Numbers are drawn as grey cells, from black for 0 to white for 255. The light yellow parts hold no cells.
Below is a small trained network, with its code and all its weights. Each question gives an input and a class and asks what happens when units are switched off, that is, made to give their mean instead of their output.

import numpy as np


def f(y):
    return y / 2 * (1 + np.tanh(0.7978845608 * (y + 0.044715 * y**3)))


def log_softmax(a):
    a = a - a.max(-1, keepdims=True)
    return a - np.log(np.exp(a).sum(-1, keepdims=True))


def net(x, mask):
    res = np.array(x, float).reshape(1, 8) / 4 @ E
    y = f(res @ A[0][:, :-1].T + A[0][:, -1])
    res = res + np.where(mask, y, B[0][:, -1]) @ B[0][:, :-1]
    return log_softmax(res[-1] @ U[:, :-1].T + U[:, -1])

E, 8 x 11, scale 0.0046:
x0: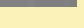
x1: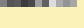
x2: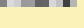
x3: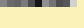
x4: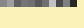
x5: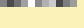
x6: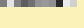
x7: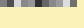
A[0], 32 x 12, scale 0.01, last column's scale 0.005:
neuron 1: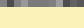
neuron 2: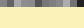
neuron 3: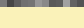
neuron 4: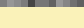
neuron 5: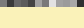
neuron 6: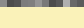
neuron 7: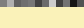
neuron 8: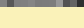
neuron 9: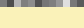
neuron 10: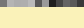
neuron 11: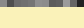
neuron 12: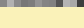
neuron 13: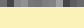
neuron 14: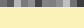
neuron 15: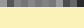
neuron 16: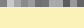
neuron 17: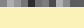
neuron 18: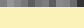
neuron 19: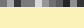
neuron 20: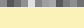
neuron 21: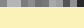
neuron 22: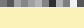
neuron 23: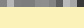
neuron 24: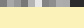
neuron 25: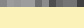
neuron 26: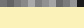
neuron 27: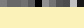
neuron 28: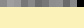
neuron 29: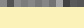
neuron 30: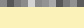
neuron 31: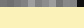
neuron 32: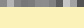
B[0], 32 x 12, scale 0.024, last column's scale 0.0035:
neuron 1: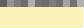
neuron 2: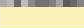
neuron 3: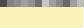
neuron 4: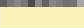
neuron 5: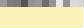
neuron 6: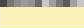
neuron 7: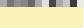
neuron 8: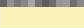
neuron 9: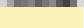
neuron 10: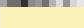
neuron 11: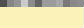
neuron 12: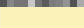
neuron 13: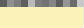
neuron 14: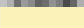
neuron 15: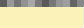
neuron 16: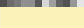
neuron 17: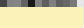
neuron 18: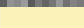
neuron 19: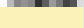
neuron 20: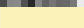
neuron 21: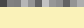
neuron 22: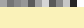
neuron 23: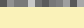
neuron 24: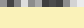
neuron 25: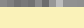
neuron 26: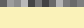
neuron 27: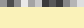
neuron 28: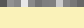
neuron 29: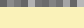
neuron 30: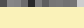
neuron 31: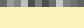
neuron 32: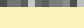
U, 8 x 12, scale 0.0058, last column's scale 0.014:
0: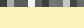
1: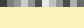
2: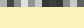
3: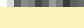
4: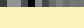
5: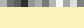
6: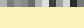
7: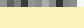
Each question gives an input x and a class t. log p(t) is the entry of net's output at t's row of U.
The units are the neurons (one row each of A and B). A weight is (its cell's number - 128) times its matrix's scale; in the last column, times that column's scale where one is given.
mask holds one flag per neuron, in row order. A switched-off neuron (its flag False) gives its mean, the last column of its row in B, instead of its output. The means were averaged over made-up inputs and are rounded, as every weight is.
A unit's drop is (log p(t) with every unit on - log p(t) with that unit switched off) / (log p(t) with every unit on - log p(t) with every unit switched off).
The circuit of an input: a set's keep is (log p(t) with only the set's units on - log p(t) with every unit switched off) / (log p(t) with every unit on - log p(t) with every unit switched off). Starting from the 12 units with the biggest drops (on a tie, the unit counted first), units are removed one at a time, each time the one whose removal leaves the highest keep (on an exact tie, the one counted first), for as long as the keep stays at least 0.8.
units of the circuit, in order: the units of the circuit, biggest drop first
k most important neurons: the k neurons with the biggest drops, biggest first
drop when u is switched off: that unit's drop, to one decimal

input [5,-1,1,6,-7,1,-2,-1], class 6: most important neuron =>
neuron 22
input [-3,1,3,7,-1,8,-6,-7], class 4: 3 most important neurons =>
neuron 20; neuron 30; neuron 24
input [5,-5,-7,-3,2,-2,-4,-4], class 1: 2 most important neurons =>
neuron 6; neuron 3
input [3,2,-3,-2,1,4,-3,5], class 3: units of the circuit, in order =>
neuron 9; neuron 14
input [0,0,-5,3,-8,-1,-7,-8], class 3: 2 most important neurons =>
neuron 19; neuron 7
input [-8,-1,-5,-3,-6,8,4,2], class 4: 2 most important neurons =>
neuron 20; neuron 30
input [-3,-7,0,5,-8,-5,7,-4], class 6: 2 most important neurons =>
neuron 22; neuron 13
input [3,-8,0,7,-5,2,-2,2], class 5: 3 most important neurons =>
neuron 10; neuron 24; neuron 25
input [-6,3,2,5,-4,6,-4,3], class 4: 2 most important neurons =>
neuron 20; neuron 30
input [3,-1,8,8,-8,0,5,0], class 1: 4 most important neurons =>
neuron 16; neuron 21; neuron 24; neuron 7
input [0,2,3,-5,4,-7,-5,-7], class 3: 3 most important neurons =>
neuron 19; neuron 20; neuron 30
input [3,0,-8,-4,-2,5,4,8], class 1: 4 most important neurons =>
neuron 6; neuron 3; neuron 11; neuron 19
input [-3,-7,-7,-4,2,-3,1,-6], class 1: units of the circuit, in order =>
neuron 6; neuron 3
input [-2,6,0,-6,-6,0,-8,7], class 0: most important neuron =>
neuron 13
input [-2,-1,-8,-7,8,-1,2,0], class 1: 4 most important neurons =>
neuron 6; neuron 3; neuron 11; neuron 22
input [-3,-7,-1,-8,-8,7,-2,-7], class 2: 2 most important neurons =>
neuron 24; neuron 7
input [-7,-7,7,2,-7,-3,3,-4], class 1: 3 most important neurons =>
neuron 16; neuron 21; neuron 7
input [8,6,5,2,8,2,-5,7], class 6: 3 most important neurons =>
neuron 7; neuron 19; neuron 10
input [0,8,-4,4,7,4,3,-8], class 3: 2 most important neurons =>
neuron 19; neuron 10
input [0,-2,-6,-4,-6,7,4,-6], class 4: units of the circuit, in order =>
neuron 20
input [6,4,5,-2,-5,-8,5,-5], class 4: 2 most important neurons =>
neuron 17; neuron 4
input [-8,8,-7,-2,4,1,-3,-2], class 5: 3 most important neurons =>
neuron 5; neuron 16; neuron 21
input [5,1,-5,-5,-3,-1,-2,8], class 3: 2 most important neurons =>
neuron 9; neuron 14
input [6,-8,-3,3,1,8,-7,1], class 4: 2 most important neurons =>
neuron 20; neuron 30
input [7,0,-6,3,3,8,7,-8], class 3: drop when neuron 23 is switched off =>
-0.1
